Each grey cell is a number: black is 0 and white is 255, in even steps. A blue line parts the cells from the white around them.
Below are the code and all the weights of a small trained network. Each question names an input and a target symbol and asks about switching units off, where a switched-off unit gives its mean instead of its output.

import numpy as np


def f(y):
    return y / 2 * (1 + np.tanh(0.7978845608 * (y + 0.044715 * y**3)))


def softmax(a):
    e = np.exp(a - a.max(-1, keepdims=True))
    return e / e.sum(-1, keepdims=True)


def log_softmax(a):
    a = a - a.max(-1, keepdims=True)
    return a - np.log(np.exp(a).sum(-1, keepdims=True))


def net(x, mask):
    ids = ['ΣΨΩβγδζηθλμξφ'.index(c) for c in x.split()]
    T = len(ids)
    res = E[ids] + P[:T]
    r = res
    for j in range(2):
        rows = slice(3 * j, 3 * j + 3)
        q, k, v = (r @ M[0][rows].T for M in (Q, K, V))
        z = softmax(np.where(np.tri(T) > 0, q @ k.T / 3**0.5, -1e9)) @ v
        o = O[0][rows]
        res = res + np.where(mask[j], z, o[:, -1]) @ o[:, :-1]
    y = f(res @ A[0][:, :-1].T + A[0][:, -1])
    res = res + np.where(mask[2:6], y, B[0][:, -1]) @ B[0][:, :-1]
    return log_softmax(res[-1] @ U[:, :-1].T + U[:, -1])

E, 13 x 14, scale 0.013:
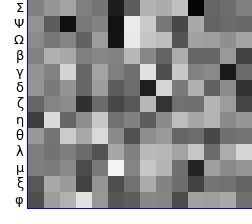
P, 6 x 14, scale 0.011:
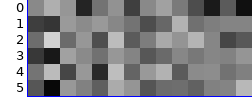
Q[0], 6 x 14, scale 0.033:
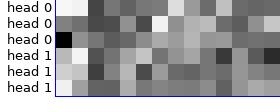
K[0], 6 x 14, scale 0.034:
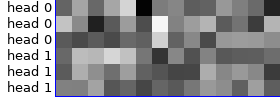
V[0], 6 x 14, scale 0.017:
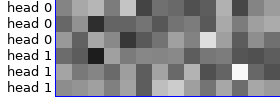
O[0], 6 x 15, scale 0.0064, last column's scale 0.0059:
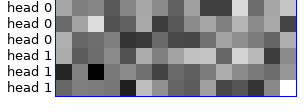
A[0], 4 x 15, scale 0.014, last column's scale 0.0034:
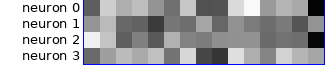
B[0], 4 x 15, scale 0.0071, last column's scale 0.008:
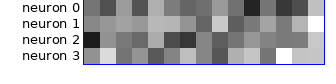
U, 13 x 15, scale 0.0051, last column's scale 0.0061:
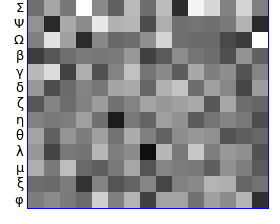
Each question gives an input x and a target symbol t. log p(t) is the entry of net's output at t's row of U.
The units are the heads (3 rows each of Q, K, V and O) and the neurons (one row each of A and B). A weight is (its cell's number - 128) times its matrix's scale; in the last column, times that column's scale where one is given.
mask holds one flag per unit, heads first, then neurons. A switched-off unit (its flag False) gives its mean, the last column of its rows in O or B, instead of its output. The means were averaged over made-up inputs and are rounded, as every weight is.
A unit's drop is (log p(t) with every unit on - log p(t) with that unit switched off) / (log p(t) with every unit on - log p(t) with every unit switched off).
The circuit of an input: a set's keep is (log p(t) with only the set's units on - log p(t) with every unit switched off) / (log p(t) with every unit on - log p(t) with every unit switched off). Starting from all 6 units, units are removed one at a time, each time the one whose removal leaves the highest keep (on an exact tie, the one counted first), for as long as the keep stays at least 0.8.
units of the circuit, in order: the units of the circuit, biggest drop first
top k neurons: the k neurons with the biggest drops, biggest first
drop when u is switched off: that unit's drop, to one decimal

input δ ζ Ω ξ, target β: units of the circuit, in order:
(head 1)
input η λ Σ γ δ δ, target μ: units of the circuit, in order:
(head 1; head 0)
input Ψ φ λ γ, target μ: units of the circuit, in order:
(head 1; neuron 3; head 0)
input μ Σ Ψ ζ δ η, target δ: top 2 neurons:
(neuron 0; neuron 2)
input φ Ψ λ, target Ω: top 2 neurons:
(neuron 2; neuron 0)
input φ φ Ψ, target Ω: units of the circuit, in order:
(head 0; neuron 0; head 1)
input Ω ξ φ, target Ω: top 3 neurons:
(neuron 0; neuron 3; neuron 1)
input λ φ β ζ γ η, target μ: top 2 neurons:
(neuron 3; neuron 0)
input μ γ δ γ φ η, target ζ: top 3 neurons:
(neuron 3; neuron 0; neuron 1)
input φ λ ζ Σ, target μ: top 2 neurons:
(neuron 3; neuron 2)
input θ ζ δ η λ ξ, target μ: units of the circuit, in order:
(head 1; head 0; neuron 3)
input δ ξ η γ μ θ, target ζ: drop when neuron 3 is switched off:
0.5
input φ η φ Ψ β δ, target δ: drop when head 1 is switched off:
0.8
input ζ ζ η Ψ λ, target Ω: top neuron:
(neuron 2)
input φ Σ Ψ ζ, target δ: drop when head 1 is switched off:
0.9
